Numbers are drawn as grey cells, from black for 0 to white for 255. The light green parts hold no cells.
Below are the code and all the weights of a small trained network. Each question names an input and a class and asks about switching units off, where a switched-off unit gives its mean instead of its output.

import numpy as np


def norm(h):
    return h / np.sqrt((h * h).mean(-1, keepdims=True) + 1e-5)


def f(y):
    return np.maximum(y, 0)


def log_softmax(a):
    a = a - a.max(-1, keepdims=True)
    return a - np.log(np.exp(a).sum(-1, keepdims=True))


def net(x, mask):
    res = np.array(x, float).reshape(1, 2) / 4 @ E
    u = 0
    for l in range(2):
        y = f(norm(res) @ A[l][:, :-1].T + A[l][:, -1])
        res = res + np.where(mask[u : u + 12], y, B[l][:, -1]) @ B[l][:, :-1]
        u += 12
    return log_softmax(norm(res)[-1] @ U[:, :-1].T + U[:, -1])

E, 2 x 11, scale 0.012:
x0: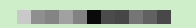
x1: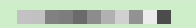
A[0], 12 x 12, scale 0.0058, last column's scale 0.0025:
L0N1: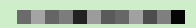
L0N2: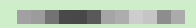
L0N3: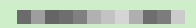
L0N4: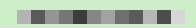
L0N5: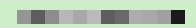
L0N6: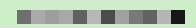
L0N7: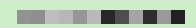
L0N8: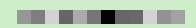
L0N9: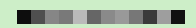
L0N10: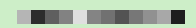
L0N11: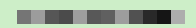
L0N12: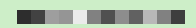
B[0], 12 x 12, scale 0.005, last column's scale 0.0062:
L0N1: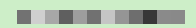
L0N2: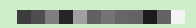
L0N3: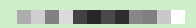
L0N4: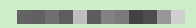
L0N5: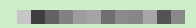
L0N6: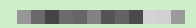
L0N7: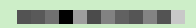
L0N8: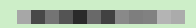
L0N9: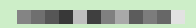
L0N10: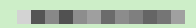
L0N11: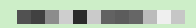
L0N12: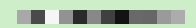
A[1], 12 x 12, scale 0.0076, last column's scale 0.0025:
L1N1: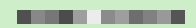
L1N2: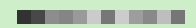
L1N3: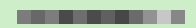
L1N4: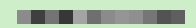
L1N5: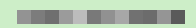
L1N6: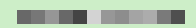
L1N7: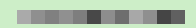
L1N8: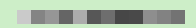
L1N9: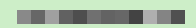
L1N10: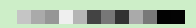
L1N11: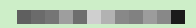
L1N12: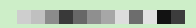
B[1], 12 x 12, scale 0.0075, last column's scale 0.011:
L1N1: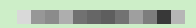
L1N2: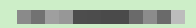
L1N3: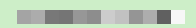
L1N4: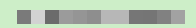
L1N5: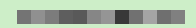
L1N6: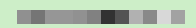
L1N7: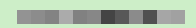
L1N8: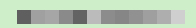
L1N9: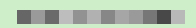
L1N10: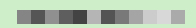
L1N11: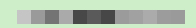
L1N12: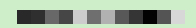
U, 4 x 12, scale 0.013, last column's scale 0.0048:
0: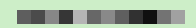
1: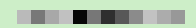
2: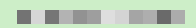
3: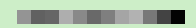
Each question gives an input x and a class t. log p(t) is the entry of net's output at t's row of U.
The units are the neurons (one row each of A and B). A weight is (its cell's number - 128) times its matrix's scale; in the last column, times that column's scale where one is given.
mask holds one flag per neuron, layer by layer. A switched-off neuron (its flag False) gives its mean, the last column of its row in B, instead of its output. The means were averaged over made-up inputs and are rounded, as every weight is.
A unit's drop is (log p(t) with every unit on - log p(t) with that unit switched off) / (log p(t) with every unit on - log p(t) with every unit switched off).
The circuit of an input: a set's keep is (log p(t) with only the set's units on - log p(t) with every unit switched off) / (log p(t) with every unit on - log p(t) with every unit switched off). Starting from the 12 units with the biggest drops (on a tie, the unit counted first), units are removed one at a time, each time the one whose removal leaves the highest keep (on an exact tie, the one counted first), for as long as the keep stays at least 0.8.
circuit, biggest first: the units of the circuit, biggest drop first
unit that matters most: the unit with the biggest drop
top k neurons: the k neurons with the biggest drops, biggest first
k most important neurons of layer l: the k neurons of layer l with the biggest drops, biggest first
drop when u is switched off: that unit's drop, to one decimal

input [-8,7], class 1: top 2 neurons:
L1N11; L0N9
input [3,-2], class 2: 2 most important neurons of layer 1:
L1N3; L1N12
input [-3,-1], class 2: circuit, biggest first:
L0N3; L1N3
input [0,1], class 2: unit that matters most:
L1N12
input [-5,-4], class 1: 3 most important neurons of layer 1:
L1N12; L1N2; L1N1
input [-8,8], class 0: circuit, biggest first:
L1N12; L1N3
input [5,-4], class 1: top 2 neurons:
L1N12; L0N2
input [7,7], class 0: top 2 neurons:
L1N12; L0N3
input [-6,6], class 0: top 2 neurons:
L1N12; L0N11
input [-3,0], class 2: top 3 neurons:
L0N3; L0N11; L1N3
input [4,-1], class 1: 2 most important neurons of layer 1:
L1N12; L1N4
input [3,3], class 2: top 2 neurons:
L0N3; L0N4
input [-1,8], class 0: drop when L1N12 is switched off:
0.3
